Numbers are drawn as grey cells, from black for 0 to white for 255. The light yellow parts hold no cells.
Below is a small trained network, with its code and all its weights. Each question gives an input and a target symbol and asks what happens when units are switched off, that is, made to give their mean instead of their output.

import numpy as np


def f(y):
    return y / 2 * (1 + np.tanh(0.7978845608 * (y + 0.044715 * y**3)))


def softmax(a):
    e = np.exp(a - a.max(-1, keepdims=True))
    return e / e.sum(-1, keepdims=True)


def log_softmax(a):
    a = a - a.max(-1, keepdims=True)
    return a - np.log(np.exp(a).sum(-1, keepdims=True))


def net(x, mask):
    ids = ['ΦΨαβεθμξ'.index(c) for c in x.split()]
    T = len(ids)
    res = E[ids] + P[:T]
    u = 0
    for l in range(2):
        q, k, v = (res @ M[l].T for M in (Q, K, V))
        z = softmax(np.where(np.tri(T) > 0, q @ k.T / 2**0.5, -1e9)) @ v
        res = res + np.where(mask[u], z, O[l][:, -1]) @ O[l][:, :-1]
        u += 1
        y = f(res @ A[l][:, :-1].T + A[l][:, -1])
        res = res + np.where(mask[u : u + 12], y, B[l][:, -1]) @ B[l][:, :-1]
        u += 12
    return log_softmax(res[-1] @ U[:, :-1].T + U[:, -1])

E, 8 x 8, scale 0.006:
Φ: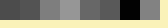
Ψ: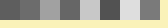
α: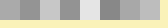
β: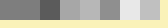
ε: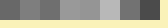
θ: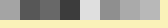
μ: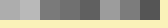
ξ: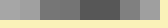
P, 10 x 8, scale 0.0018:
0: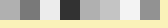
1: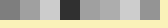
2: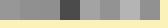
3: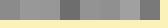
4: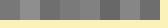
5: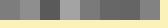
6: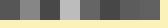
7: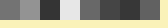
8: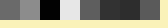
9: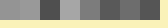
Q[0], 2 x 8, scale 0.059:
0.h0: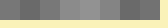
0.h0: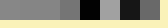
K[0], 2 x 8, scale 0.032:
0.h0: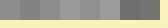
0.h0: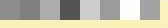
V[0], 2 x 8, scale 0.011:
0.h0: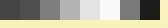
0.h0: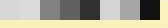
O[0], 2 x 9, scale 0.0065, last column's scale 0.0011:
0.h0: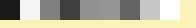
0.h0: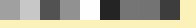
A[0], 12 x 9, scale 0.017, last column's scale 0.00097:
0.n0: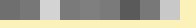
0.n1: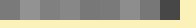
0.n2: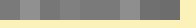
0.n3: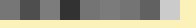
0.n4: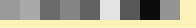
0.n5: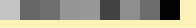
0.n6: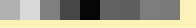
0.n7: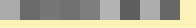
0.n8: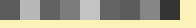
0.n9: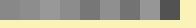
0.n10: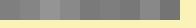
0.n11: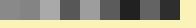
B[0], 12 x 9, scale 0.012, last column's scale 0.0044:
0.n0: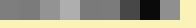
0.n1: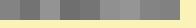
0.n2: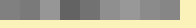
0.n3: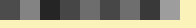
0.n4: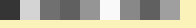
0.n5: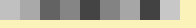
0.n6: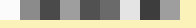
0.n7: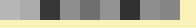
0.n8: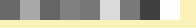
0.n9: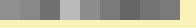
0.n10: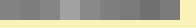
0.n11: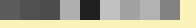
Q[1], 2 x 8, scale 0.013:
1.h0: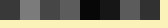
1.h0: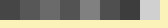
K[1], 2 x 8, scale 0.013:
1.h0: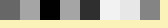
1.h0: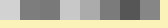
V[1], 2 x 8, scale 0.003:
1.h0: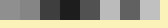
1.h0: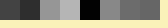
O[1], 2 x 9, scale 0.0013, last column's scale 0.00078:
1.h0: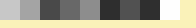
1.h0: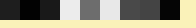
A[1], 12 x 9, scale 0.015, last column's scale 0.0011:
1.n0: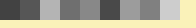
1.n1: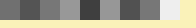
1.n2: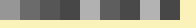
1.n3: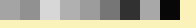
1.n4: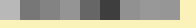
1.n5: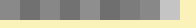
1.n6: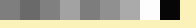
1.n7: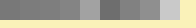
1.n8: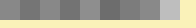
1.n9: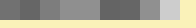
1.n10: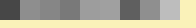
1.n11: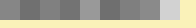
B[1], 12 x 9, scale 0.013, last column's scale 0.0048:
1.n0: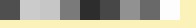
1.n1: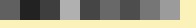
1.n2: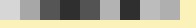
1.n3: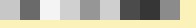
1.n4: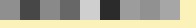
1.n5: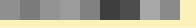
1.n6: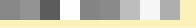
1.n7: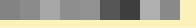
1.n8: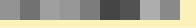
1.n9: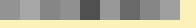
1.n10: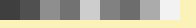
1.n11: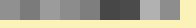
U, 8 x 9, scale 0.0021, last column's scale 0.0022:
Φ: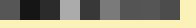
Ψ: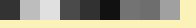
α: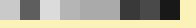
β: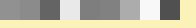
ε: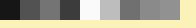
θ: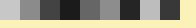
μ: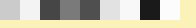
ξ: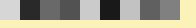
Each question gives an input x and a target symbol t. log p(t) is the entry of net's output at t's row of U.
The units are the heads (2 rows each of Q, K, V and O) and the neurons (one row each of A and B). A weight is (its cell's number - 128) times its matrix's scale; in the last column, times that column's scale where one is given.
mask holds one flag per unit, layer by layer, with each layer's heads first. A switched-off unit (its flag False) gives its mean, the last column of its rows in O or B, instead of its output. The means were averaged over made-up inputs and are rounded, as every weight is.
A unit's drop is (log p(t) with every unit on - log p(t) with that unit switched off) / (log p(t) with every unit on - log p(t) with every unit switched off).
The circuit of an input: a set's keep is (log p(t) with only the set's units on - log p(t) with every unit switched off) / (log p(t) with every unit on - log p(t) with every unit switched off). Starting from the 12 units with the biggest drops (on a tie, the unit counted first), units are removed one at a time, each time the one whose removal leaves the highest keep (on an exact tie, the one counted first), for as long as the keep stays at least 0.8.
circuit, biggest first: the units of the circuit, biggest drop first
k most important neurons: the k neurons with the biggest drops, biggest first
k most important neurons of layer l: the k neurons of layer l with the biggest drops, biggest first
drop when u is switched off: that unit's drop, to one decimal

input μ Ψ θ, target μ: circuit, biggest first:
(0.h0, 0.n5, 0.n8)
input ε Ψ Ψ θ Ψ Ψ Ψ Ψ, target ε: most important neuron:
(1.n10)
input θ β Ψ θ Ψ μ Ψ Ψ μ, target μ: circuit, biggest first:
(0.n6, 0.n4)
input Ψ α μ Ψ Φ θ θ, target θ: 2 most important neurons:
(1.n2, 0.n7)
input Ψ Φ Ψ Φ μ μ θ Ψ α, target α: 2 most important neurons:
(1.n3, 0.n8)
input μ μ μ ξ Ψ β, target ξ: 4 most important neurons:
(1.n4, 0.n5, 0.n8, 0.n4)
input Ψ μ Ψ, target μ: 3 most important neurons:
(0.n5, 0.n8, 1.n10)
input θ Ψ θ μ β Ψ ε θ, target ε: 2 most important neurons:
(0.n8, 1.n10)
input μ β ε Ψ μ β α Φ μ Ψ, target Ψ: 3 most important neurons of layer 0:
(0.n8, 0.n5, 0.n6)
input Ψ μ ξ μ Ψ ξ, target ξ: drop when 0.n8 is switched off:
0.2
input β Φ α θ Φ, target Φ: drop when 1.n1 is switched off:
0.6
